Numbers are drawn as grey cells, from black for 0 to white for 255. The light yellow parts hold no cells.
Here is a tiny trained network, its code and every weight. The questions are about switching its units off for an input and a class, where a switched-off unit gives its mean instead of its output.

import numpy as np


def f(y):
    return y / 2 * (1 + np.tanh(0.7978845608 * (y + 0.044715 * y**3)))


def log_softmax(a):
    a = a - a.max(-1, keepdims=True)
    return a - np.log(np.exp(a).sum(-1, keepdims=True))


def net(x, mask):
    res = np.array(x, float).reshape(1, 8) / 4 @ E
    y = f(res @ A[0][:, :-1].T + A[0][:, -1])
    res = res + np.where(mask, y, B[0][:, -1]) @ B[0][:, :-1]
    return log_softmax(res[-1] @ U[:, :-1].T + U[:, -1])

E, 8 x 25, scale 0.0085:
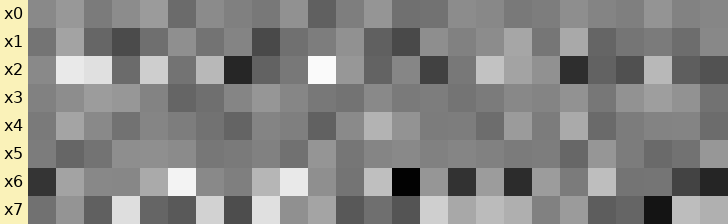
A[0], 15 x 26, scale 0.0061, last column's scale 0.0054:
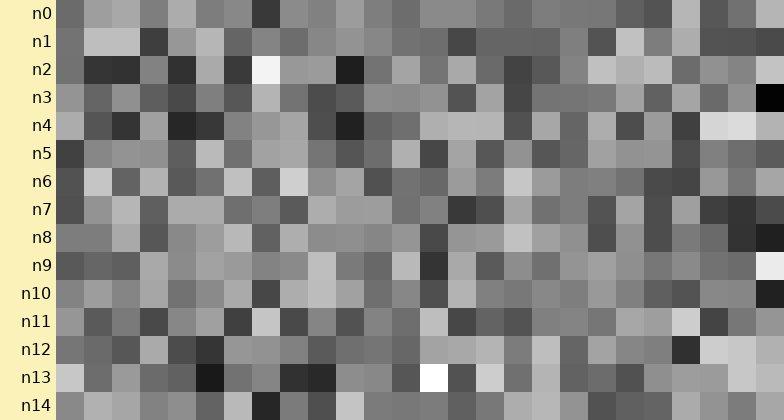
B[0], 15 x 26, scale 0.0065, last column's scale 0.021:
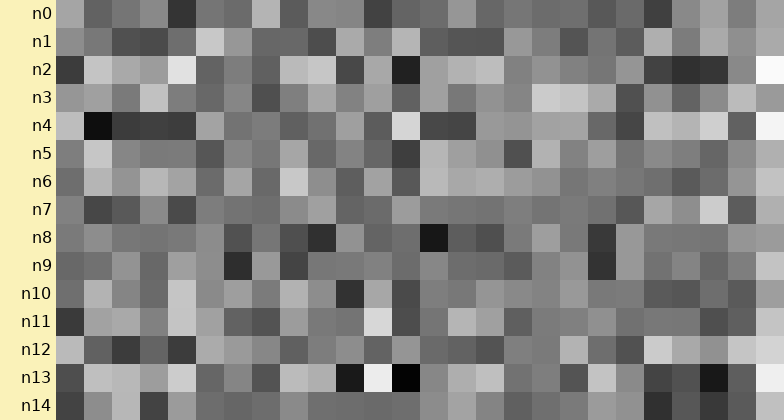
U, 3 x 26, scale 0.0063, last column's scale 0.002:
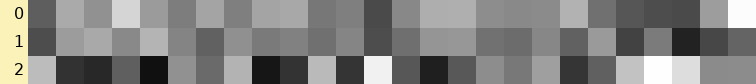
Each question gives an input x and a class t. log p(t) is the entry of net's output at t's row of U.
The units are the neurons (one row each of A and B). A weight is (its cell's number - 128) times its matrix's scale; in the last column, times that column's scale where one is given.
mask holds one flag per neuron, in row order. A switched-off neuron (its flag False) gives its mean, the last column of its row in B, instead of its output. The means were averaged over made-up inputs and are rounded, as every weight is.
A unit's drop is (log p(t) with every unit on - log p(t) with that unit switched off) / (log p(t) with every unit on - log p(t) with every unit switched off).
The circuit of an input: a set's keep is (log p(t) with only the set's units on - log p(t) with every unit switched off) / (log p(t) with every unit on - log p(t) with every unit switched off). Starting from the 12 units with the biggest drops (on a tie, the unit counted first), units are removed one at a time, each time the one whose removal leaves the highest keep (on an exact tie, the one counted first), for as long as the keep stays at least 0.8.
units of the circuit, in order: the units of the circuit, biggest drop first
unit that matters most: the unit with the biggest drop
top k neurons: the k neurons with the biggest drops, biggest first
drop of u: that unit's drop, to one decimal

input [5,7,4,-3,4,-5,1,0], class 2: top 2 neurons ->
(n13 n2)
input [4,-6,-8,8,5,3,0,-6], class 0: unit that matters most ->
n3
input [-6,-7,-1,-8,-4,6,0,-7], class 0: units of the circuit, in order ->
(n9 n3)
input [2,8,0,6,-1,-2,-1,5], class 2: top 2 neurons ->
(n2 n13)
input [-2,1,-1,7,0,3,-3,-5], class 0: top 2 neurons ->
(n9 n3)
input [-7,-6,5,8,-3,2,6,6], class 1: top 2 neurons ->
(n8 n9)
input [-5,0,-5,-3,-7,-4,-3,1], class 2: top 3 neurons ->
(n4 n12 n6)
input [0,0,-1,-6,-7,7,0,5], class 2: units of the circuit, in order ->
(n13 n2)
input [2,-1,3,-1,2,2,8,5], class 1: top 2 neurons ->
(n9 n8)
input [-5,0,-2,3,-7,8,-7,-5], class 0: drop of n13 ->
0.1
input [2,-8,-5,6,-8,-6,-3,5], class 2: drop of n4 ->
0.6
